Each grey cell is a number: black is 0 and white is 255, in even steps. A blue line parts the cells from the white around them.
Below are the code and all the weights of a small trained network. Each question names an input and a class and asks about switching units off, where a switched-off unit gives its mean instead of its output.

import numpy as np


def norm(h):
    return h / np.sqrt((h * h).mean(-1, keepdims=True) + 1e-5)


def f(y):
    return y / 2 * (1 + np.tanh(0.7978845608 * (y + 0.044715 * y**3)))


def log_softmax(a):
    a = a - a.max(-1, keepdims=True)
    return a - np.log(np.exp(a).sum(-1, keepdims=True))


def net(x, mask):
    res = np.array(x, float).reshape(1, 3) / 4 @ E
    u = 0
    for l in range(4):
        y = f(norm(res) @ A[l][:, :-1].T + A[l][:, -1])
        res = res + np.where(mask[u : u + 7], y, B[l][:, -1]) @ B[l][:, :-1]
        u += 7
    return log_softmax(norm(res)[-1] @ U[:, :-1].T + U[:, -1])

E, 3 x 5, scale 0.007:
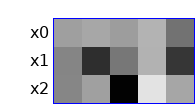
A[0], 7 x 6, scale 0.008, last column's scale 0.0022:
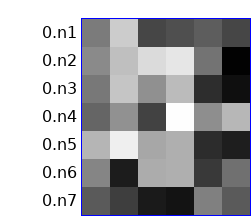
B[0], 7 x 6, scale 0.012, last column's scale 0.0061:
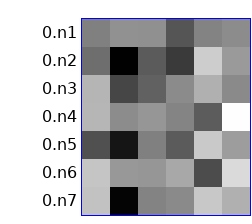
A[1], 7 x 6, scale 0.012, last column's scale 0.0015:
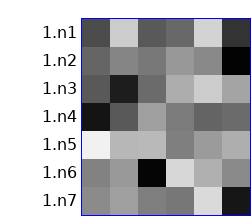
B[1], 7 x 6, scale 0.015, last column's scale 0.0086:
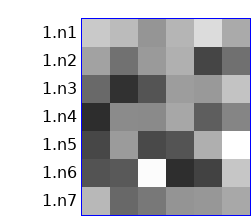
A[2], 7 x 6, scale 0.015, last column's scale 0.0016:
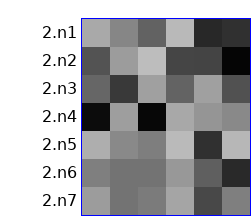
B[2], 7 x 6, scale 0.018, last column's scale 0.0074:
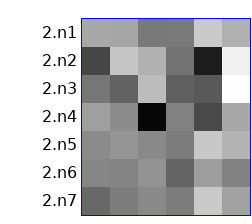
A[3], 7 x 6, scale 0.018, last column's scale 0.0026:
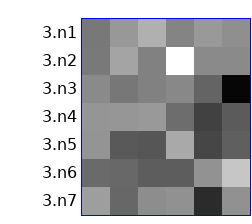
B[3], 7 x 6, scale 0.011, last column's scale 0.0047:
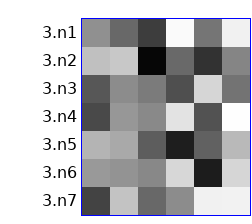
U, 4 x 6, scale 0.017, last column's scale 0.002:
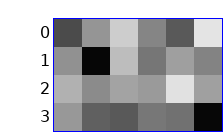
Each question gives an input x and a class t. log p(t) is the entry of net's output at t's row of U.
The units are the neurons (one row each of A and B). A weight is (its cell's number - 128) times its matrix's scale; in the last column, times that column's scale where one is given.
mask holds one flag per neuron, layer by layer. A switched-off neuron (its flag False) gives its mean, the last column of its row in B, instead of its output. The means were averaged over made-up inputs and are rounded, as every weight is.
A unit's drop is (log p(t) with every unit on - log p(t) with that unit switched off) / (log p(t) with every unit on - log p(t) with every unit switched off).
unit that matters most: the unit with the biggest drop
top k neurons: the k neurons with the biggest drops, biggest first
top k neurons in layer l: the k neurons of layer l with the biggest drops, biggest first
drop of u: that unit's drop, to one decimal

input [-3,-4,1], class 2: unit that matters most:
0.n1
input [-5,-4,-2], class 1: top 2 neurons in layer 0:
(0.n7 0.n6)
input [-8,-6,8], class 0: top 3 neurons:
(1.n6 0.n5 0.n2)
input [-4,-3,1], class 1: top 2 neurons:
(0.n7 0.n4)
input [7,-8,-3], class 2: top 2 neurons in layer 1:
(1.n1 1.n6)
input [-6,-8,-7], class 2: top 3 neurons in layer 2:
(2.n2 2.n4 2.n3)
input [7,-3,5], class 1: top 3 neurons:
(0.n5 0.n2 1.n6)
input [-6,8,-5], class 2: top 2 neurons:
(1.n6 0.n6)
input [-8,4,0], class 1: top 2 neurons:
(0.n7 1.n5)
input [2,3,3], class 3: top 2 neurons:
(0.n4 1.n5)
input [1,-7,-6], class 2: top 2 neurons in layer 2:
(2.n2 2.n3)
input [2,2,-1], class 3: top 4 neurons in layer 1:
(1.n6 1.n3 1.n7 1.n1)
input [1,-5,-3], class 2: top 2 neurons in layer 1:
(1.n1 1.n3)
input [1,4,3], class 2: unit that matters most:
0.n4
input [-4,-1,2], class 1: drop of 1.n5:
0.1
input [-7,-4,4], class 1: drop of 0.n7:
0.3
